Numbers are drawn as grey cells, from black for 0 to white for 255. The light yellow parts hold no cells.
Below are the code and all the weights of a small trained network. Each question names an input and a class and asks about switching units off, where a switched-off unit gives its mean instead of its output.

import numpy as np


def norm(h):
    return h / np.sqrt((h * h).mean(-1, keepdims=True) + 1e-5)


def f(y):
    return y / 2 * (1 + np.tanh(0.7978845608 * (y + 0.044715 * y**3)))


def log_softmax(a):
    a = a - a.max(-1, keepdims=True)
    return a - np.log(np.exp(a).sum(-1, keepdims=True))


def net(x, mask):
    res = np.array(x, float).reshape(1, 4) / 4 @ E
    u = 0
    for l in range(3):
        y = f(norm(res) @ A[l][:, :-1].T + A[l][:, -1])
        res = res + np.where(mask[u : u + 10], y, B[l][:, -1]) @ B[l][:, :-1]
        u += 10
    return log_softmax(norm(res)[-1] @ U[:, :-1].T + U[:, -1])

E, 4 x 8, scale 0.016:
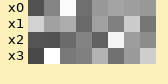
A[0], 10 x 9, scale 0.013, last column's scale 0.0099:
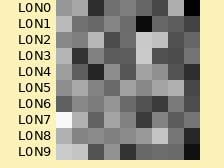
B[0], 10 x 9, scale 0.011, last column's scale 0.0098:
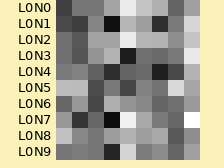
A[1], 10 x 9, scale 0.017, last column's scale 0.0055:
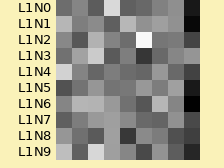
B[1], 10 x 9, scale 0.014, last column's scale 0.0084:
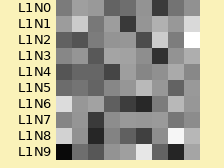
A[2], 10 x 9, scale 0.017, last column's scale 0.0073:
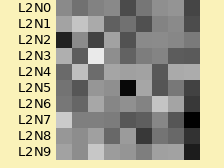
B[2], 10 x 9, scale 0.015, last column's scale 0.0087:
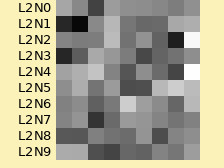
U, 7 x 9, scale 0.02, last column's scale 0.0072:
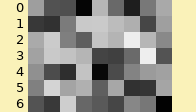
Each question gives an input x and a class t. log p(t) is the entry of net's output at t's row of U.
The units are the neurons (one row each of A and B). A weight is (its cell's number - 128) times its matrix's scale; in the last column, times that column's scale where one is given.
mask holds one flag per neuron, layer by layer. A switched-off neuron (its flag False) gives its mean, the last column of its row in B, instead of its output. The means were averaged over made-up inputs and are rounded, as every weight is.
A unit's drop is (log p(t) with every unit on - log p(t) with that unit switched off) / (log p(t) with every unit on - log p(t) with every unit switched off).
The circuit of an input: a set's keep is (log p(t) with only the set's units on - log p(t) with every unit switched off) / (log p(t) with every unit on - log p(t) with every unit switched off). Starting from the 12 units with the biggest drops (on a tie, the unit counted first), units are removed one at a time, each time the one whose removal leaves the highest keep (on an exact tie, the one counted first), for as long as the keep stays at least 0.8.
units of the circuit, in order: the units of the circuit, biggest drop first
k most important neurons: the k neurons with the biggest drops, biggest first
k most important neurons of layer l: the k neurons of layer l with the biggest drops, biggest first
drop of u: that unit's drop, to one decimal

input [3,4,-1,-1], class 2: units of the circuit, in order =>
(L1N1)
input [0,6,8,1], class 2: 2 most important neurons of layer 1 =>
(L1N9; L1N1)
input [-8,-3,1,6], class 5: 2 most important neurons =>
(L2N4; L1N2)
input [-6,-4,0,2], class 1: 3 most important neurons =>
(L0N0; L1N8; L0N6)
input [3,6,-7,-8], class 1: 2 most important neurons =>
(L1N9; L0N4)
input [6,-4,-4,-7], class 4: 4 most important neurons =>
(L0N3; L0N7; L2N5; L1N8)
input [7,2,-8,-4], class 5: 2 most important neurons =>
(L1N3; L1N9)
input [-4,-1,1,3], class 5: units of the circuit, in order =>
(L1N2; L2N4)
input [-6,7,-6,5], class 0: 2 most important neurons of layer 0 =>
(L0N1; L0N2)
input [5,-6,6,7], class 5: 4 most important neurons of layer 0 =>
(L0N7; L0N2; L0N1; L0N0)
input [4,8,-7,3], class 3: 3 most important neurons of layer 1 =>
(L1N1; L1N3; L1N6)
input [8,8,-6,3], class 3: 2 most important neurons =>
(L1N6; L2N1)
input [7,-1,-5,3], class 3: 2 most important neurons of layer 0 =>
(L0N1; L0N7)
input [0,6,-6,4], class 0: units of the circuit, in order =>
(L2N8)
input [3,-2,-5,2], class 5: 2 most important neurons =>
(L1N3; L2N4)
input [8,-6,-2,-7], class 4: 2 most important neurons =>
(L0N3; L0N7)
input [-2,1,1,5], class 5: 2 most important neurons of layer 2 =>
(L2N4; L2N5)
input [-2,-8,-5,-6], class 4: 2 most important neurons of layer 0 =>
(L0N3; L0N7)
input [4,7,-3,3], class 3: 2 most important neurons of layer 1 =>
(L1N6; L1N2)
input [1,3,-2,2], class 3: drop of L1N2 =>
0.3
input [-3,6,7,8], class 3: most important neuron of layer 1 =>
(L1N2)
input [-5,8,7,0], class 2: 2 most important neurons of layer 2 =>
(L2N2; L2N1)
